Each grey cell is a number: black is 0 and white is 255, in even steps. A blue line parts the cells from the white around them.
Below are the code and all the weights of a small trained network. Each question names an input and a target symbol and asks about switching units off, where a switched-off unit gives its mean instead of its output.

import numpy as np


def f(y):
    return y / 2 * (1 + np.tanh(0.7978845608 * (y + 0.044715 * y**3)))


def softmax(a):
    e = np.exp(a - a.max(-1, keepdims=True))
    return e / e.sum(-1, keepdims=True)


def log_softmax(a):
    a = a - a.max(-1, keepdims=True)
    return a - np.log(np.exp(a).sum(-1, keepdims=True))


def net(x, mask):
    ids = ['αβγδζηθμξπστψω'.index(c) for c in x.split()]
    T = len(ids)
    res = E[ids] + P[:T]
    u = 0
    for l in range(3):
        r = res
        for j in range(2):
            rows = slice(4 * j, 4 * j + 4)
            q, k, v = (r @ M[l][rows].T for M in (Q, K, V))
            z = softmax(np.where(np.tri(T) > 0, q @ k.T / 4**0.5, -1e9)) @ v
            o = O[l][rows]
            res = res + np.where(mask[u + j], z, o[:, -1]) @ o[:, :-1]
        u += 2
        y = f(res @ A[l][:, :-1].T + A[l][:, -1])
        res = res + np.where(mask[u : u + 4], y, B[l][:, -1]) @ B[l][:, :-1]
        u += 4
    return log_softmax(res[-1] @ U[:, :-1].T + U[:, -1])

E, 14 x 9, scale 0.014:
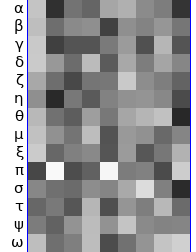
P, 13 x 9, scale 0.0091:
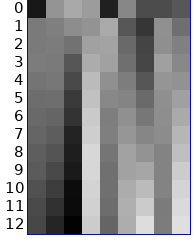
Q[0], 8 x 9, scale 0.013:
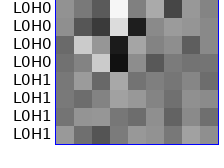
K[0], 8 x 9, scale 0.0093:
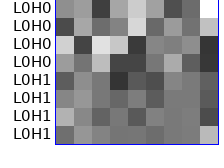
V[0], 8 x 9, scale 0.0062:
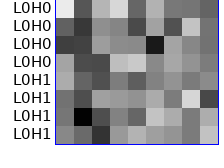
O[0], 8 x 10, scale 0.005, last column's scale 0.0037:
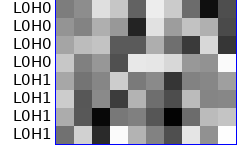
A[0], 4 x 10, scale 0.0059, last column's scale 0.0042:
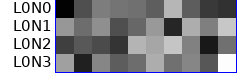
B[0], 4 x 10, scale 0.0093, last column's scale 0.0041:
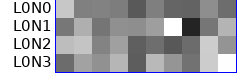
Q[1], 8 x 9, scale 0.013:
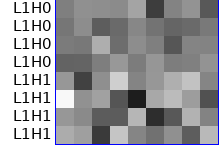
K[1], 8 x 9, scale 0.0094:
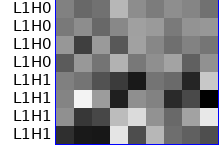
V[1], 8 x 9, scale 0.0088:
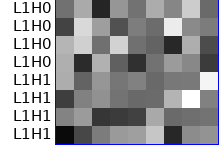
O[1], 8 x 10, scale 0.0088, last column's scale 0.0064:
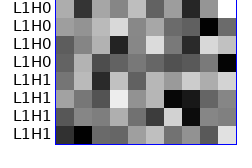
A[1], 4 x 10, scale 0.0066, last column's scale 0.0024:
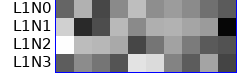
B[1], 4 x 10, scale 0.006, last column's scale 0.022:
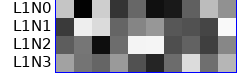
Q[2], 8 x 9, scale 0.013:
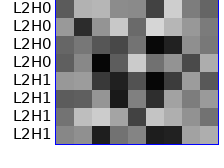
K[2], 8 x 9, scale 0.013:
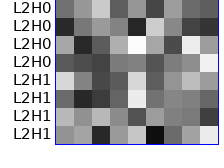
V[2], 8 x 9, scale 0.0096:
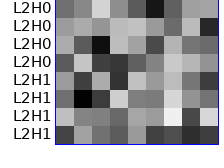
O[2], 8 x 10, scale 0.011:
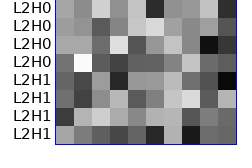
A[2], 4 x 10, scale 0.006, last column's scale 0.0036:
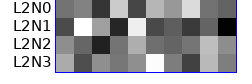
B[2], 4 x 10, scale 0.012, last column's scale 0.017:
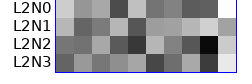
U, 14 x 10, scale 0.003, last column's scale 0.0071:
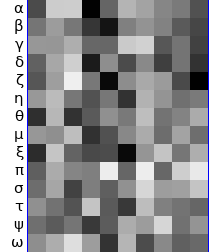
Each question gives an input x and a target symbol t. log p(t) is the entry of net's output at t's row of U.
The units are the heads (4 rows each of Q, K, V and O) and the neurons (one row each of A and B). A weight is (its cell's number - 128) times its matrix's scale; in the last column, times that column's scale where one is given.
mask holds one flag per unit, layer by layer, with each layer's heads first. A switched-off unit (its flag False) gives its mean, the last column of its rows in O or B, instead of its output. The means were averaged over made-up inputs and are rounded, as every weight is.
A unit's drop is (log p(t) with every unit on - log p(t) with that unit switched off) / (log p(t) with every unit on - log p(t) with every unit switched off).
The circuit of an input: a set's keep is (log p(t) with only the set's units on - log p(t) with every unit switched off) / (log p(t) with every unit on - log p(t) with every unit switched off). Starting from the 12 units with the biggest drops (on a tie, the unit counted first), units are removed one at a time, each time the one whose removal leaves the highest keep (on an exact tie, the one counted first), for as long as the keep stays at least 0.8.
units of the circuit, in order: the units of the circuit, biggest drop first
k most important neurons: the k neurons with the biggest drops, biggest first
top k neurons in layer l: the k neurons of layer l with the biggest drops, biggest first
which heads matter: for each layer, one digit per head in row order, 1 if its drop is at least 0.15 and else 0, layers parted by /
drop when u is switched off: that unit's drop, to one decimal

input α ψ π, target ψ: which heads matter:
00 / 01 / 01
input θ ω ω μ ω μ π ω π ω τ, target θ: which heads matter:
11 / 11 / 11
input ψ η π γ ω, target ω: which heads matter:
11 / 01 / 01
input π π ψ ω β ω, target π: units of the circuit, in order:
L1H0, L2H0
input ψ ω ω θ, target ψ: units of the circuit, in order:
L1H1, L2H1, L1N1
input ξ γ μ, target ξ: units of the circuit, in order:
L1H0, L2H0, L1H1
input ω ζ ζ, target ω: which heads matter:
10 / 11 / 01
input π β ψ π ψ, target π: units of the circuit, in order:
L2H0, L1H0
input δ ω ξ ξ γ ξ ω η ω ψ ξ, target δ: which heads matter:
10 / 11 / 11
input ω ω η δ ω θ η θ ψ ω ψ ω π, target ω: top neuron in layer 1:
L1N1
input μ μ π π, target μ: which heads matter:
11 / 11 / 11
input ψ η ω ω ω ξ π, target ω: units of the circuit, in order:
L1H1, L2H1, L2N2
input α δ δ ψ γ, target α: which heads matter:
11 / 01 / 11
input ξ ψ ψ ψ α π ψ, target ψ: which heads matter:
10 / 01 / 01
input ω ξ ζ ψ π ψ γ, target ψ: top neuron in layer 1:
L1N3
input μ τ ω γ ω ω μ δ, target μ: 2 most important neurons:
L2N1, L0N0
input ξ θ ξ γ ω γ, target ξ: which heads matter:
11 / 11 / 10
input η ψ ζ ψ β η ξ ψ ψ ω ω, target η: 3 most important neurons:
L2N0, L1N1, L0N1
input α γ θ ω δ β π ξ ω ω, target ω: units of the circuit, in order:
L1H1, L2H1, L0H1
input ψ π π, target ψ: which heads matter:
00 / 11 / 01
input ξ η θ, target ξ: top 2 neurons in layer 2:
L2N0, L2N2
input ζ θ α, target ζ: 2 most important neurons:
L1N1, L0N3
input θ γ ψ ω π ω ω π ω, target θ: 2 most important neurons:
L1N1, L1N2
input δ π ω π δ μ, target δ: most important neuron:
L1N1
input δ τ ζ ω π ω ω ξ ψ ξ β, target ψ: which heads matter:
11 / 11 / 01
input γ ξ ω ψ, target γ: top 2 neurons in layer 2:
L2N0, L2N3
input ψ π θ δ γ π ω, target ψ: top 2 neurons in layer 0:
L0N3, L0N2
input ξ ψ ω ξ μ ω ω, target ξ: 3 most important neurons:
L1N1, L2N0, L2N2
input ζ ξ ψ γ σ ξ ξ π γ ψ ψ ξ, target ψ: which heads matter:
10 / 11 / 01
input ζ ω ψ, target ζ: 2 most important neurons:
L1N1, L0N3
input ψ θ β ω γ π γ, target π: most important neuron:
L0N3
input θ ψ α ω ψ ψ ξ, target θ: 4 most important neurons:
L1N1, L1N2, L0N3, L2N3
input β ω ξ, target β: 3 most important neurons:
L1N2, L2N2, L0N1
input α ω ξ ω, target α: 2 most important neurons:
L0N3, L1N1
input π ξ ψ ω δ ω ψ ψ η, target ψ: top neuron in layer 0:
L0N2
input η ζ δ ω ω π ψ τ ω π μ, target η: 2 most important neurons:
L1N1, L2N0
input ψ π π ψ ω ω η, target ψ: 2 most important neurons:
L0N3, L1N1
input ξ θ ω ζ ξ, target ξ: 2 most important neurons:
L1N1, L2N0
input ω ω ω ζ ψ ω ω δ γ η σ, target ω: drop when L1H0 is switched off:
0.2
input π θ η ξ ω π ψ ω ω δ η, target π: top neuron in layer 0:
L0N3
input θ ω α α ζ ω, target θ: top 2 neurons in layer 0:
L0N3, L0N1
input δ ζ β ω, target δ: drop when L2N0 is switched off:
-0.1
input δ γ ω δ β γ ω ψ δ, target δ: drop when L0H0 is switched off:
0.8
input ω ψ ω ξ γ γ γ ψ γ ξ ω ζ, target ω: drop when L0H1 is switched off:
0.0
